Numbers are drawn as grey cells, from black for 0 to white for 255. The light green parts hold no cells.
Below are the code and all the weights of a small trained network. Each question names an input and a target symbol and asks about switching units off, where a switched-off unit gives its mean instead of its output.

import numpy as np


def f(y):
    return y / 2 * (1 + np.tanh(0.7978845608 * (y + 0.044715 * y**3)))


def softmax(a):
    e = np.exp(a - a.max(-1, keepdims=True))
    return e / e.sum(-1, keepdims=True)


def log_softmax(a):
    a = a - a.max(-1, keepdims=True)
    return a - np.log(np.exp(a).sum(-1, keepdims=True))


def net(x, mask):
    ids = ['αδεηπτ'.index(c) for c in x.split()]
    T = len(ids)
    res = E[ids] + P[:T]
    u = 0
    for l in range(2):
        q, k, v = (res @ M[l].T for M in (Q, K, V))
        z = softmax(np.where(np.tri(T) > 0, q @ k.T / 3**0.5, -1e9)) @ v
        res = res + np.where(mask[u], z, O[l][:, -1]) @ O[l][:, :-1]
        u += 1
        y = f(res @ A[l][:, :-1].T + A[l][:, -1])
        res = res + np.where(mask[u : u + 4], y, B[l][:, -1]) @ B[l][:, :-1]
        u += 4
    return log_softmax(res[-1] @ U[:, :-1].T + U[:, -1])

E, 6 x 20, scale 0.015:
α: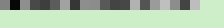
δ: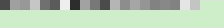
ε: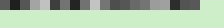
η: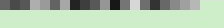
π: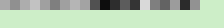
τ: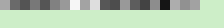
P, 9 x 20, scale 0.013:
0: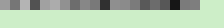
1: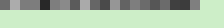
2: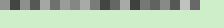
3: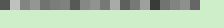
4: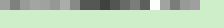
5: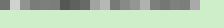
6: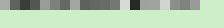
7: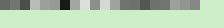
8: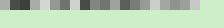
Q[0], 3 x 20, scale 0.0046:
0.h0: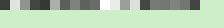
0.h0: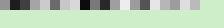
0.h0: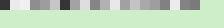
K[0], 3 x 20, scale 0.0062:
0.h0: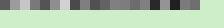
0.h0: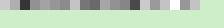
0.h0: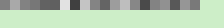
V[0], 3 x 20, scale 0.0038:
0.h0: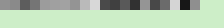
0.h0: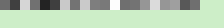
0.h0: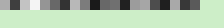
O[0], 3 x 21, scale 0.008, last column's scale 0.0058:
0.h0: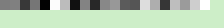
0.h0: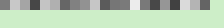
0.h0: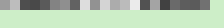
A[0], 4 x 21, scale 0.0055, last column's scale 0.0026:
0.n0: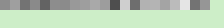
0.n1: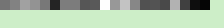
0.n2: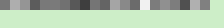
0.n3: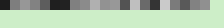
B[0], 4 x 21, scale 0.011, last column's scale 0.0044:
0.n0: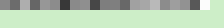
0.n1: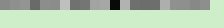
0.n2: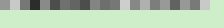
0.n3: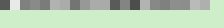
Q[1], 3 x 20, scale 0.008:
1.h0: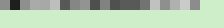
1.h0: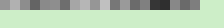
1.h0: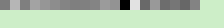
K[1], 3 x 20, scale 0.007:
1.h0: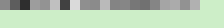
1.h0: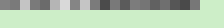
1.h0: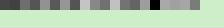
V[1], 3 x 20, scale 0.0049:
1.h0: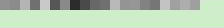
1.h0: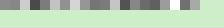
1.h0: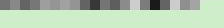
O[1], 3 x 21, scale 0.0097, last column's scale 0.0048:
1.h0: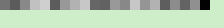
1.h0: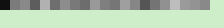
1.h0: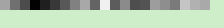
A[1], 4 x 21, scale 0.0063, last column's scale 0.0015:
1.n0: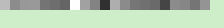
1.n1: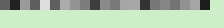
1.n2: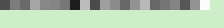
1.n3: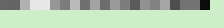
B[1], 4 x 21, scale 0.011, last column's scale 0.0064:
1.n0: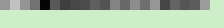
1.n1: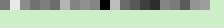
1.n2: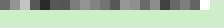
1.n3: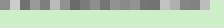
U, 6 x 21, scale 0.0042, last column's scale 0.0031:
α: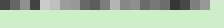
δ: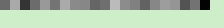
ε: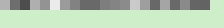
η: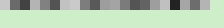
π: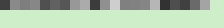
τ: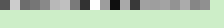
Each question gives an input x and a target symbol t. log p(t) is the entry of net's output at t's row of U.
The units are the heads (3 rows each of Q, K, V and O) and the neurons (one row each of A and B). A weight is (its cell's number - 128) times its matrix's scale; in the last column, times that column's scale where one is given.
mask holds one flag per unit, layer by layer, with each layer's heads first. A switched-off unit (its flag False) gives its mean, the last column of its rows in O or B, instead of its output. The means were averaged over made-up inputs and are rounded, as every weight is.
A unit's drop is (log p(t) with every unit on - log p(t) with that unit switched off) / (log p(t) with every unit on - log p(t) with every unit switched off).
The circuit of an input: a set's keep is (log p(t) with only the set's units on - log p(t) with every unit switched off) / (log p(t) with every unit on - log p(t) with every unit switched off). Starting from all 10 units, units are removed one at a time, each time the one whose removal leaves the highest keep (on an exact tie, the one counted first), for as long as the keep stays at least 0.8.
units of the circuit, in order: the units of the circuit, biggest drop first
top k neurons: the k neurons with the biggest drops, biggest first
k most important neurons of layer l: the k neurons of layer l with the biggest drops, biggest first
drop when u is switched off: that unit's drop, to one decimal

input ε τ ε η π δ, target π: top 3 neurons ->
[1.n2, 0.n1, 0.n0]
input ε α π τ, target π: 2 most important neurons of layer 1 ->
[1.n0, 1.n3]
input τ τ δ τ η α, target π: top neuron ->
[1.n2]
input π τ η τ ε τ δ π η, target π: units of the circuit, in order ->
[0.h0, 1.n2]
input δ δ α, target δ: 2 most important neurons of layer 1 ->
[1.n1, 1.n2]
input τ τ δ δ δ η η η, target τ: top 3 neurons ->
[0.n1, 0.n0, 0.n3]
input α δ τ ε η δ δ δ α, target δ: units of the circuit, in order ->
[1.h0, 1.n1, 0.h0]
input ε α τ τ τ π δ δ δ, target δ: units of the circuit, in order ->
[1.h0, 0.h0, 1.n1, 1.n3]
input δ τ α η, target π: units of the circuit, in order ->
[1.h0, 1.n2]
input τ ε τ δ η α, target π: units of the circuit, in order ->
[1.h0, 1.n2]
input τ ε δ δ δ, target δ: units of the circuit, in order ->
[0.h0, 1.h0, 1.n1, 1.n3]
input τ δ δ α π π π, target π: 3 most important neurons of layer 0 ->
[0.n0, 0.n3, 0.n1]
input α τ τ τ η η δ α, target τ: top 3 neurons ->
[0.n3, 0.n2, 0.n0]
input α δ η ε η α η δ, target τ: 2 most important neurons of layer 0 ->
[0.n3, 0.n2]
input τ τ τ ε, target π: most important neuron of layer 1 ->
[1.n2]
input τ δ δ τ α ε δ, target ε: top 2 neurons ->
[1.n3, 0.n2]
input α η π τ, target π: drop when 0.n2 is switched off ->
0.1
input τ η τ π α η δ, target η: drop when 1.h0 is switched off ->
0.7
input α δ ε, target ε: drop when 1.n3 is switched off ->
0.5
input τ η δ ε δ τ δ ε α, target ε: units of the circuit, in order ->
[1.h0]
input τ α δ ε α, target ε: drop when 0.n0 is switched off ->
-0.1
